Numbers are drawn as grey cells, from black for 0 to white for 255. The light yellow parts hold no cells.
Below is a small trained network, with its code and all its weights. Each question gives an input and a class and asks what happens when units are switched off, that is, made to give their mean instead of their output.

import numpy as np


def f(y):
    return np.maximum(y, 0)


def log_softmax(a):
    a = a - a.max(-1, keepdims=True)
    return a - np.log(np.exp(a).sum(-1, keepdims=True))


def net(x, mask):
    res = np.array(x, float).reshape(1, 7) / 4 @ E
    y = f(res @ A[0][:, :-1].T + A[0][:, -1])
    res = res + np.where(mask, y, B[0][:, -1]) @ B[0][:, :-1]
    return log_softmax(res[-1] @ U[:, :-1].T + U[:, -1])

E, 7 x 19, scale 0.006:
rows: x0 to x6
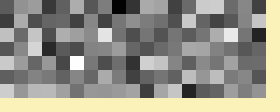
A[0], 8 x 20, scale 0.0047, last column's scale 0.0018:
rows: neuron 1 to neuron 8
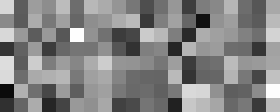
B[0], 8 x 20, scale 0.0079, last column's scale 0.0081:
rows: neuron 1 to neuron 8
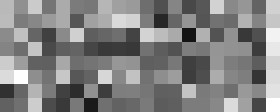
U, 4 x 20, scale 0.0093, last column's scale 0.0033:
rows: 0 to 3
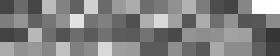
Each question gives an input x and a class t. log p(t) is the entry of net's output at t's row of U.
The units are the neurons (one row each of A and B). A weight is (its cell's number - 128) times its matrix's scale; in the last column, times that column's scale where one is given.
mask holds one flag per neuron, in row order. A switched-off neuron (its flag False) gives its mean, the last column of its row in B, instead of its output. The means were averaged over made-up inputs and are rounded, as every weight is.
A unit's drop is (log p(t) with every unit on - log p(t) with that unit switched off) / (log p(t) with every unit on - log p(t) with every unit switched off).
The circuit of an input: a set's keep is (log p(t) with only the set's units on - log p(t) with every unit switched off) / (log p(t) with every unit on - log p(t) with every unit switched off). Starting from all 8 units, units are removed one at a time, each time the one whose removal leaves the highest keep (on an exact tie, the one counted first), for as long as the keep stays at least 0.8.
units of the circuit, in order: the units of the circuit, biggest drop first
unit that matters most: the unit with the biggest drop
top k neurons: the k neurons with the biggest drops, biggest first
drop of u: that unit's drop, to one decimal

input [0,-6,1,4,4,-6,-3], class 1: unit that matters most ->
neuron 3
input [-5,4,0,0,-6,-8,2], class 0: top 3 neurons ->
neuron 8; neuron 4; neuron 3
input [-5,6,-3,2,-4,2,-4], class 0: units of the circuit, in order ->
neuron 8; neuron 4
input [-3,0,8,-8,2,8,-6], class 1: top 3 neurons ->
neuron 3; neuron 7; neuron 2
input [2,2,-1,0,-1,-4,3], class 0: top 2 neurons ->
neuron 3; neuron 8
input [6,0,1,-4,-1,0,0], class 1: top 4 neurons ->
neuron 3; neuron 7; neuron 2; neuron 1
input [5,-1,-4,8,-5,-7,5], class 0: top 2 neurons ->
neuron 8; neuron 4
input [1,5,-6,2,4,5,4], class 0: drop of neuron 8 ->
0.3
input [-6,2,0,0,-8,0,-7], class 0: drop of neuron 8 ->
0.1
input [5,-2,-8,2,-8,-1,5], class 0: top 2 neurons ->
neuron 8; neuron 4
